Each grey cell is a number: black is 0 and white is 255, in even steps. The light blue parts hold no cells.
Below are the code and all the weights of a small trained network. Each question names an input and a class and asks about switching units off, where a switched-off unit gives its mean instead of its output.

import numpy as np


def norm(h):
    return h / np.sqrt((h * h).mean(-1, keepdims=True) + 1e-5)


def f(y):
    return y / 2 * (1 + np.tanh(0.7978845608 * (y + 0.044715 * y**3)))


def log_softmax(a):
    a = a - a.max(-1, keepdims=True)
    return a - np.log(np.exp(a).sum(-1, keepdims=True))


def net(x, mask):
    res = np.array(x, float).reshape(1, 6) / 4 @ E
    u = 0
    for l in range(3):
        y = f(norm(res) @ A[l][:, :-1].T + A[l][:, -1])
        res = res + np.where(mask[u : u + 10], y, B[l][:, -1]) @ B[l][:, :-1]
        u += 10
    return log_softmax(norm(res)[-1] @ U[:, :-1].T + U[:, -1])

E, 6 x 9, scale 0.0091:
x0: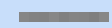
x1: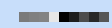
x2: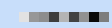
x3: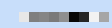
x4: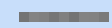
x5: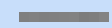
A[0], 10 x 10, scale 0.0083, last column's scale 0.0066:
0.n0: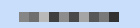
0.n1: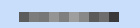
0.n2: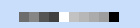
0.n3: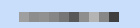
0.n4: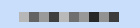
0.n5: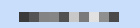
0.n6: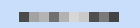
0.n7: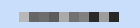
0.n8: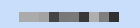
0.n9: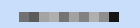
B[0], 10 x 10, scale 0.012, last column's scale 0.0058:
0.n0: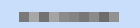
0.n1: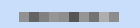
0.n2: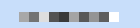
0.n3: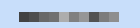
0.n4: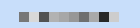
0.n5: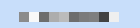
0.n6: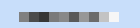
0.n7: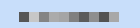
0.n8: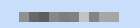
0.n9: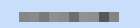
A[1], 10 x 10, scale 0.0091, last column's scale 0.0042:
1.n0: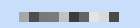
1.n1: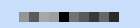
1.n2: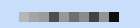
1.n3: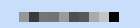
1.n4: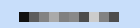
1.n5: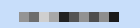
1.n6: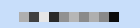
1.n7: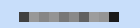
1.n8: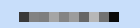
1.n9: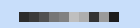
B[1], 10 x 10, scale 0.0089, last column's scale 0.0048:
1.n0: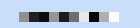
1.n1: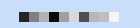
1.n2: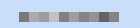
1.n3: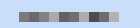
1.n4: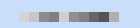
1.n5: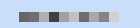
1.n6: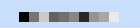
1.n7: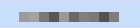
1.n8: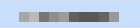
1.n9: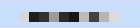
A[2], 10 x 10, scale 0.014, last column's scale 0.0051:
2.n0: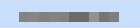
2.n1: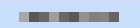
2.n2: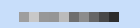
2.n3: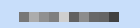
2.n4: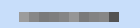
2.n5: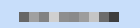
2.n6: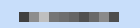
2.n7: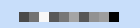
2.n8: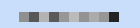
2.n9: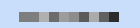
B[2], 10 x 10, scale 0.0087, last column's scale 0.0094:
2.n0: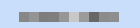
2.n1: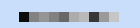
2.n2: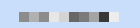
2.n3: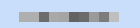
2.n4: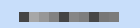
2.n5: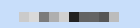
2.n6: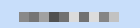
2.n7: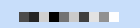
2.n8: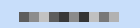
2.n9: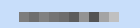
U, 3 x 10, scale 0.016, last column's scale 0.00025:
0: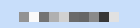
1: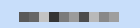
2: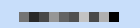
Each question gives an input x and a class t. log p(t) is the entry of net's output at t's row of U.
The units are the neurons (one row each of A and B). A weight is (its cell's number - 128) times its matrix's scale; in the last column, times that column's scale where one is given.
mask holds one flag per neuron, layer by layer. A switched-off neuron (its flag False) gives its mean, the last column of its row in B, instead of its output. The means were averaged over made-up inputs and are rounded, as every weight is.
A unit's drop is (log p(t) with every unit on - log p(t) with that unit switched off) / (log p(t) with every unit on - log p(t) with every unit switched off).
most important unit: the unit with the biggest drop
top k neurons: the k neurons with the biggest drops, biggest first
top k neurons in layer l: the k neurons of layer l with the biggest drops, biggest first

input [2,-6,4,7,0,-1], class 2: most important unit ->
1.n0
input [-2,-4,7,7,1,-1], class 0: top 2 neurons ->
[0.n4; 0.n6]
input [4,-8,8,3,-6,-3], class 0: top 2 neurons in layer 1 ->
[1.n1; 1.n5]
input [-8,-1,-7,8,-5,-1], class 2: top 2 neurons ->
[1.n0; 0.n4]
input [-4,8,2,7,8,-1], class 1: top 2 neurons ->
[1.n1; 0.n6]
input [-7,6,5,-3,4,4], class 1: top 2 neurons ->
[0.n5; 1.n1]
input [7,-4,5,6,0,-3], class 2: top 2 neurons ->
[1.n0; 0.n5]
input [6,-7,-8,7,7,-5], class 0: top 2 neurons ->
[0.n5; 0.n6]
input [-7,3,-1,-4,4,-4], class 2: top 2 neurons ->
[1.n9; 0.n2]
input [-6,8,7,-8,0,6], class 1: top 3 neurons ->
[0.n5; 1.n1; 1.n0]
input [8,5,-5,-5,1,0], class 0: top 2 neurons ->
[0.n2; 0.n5]
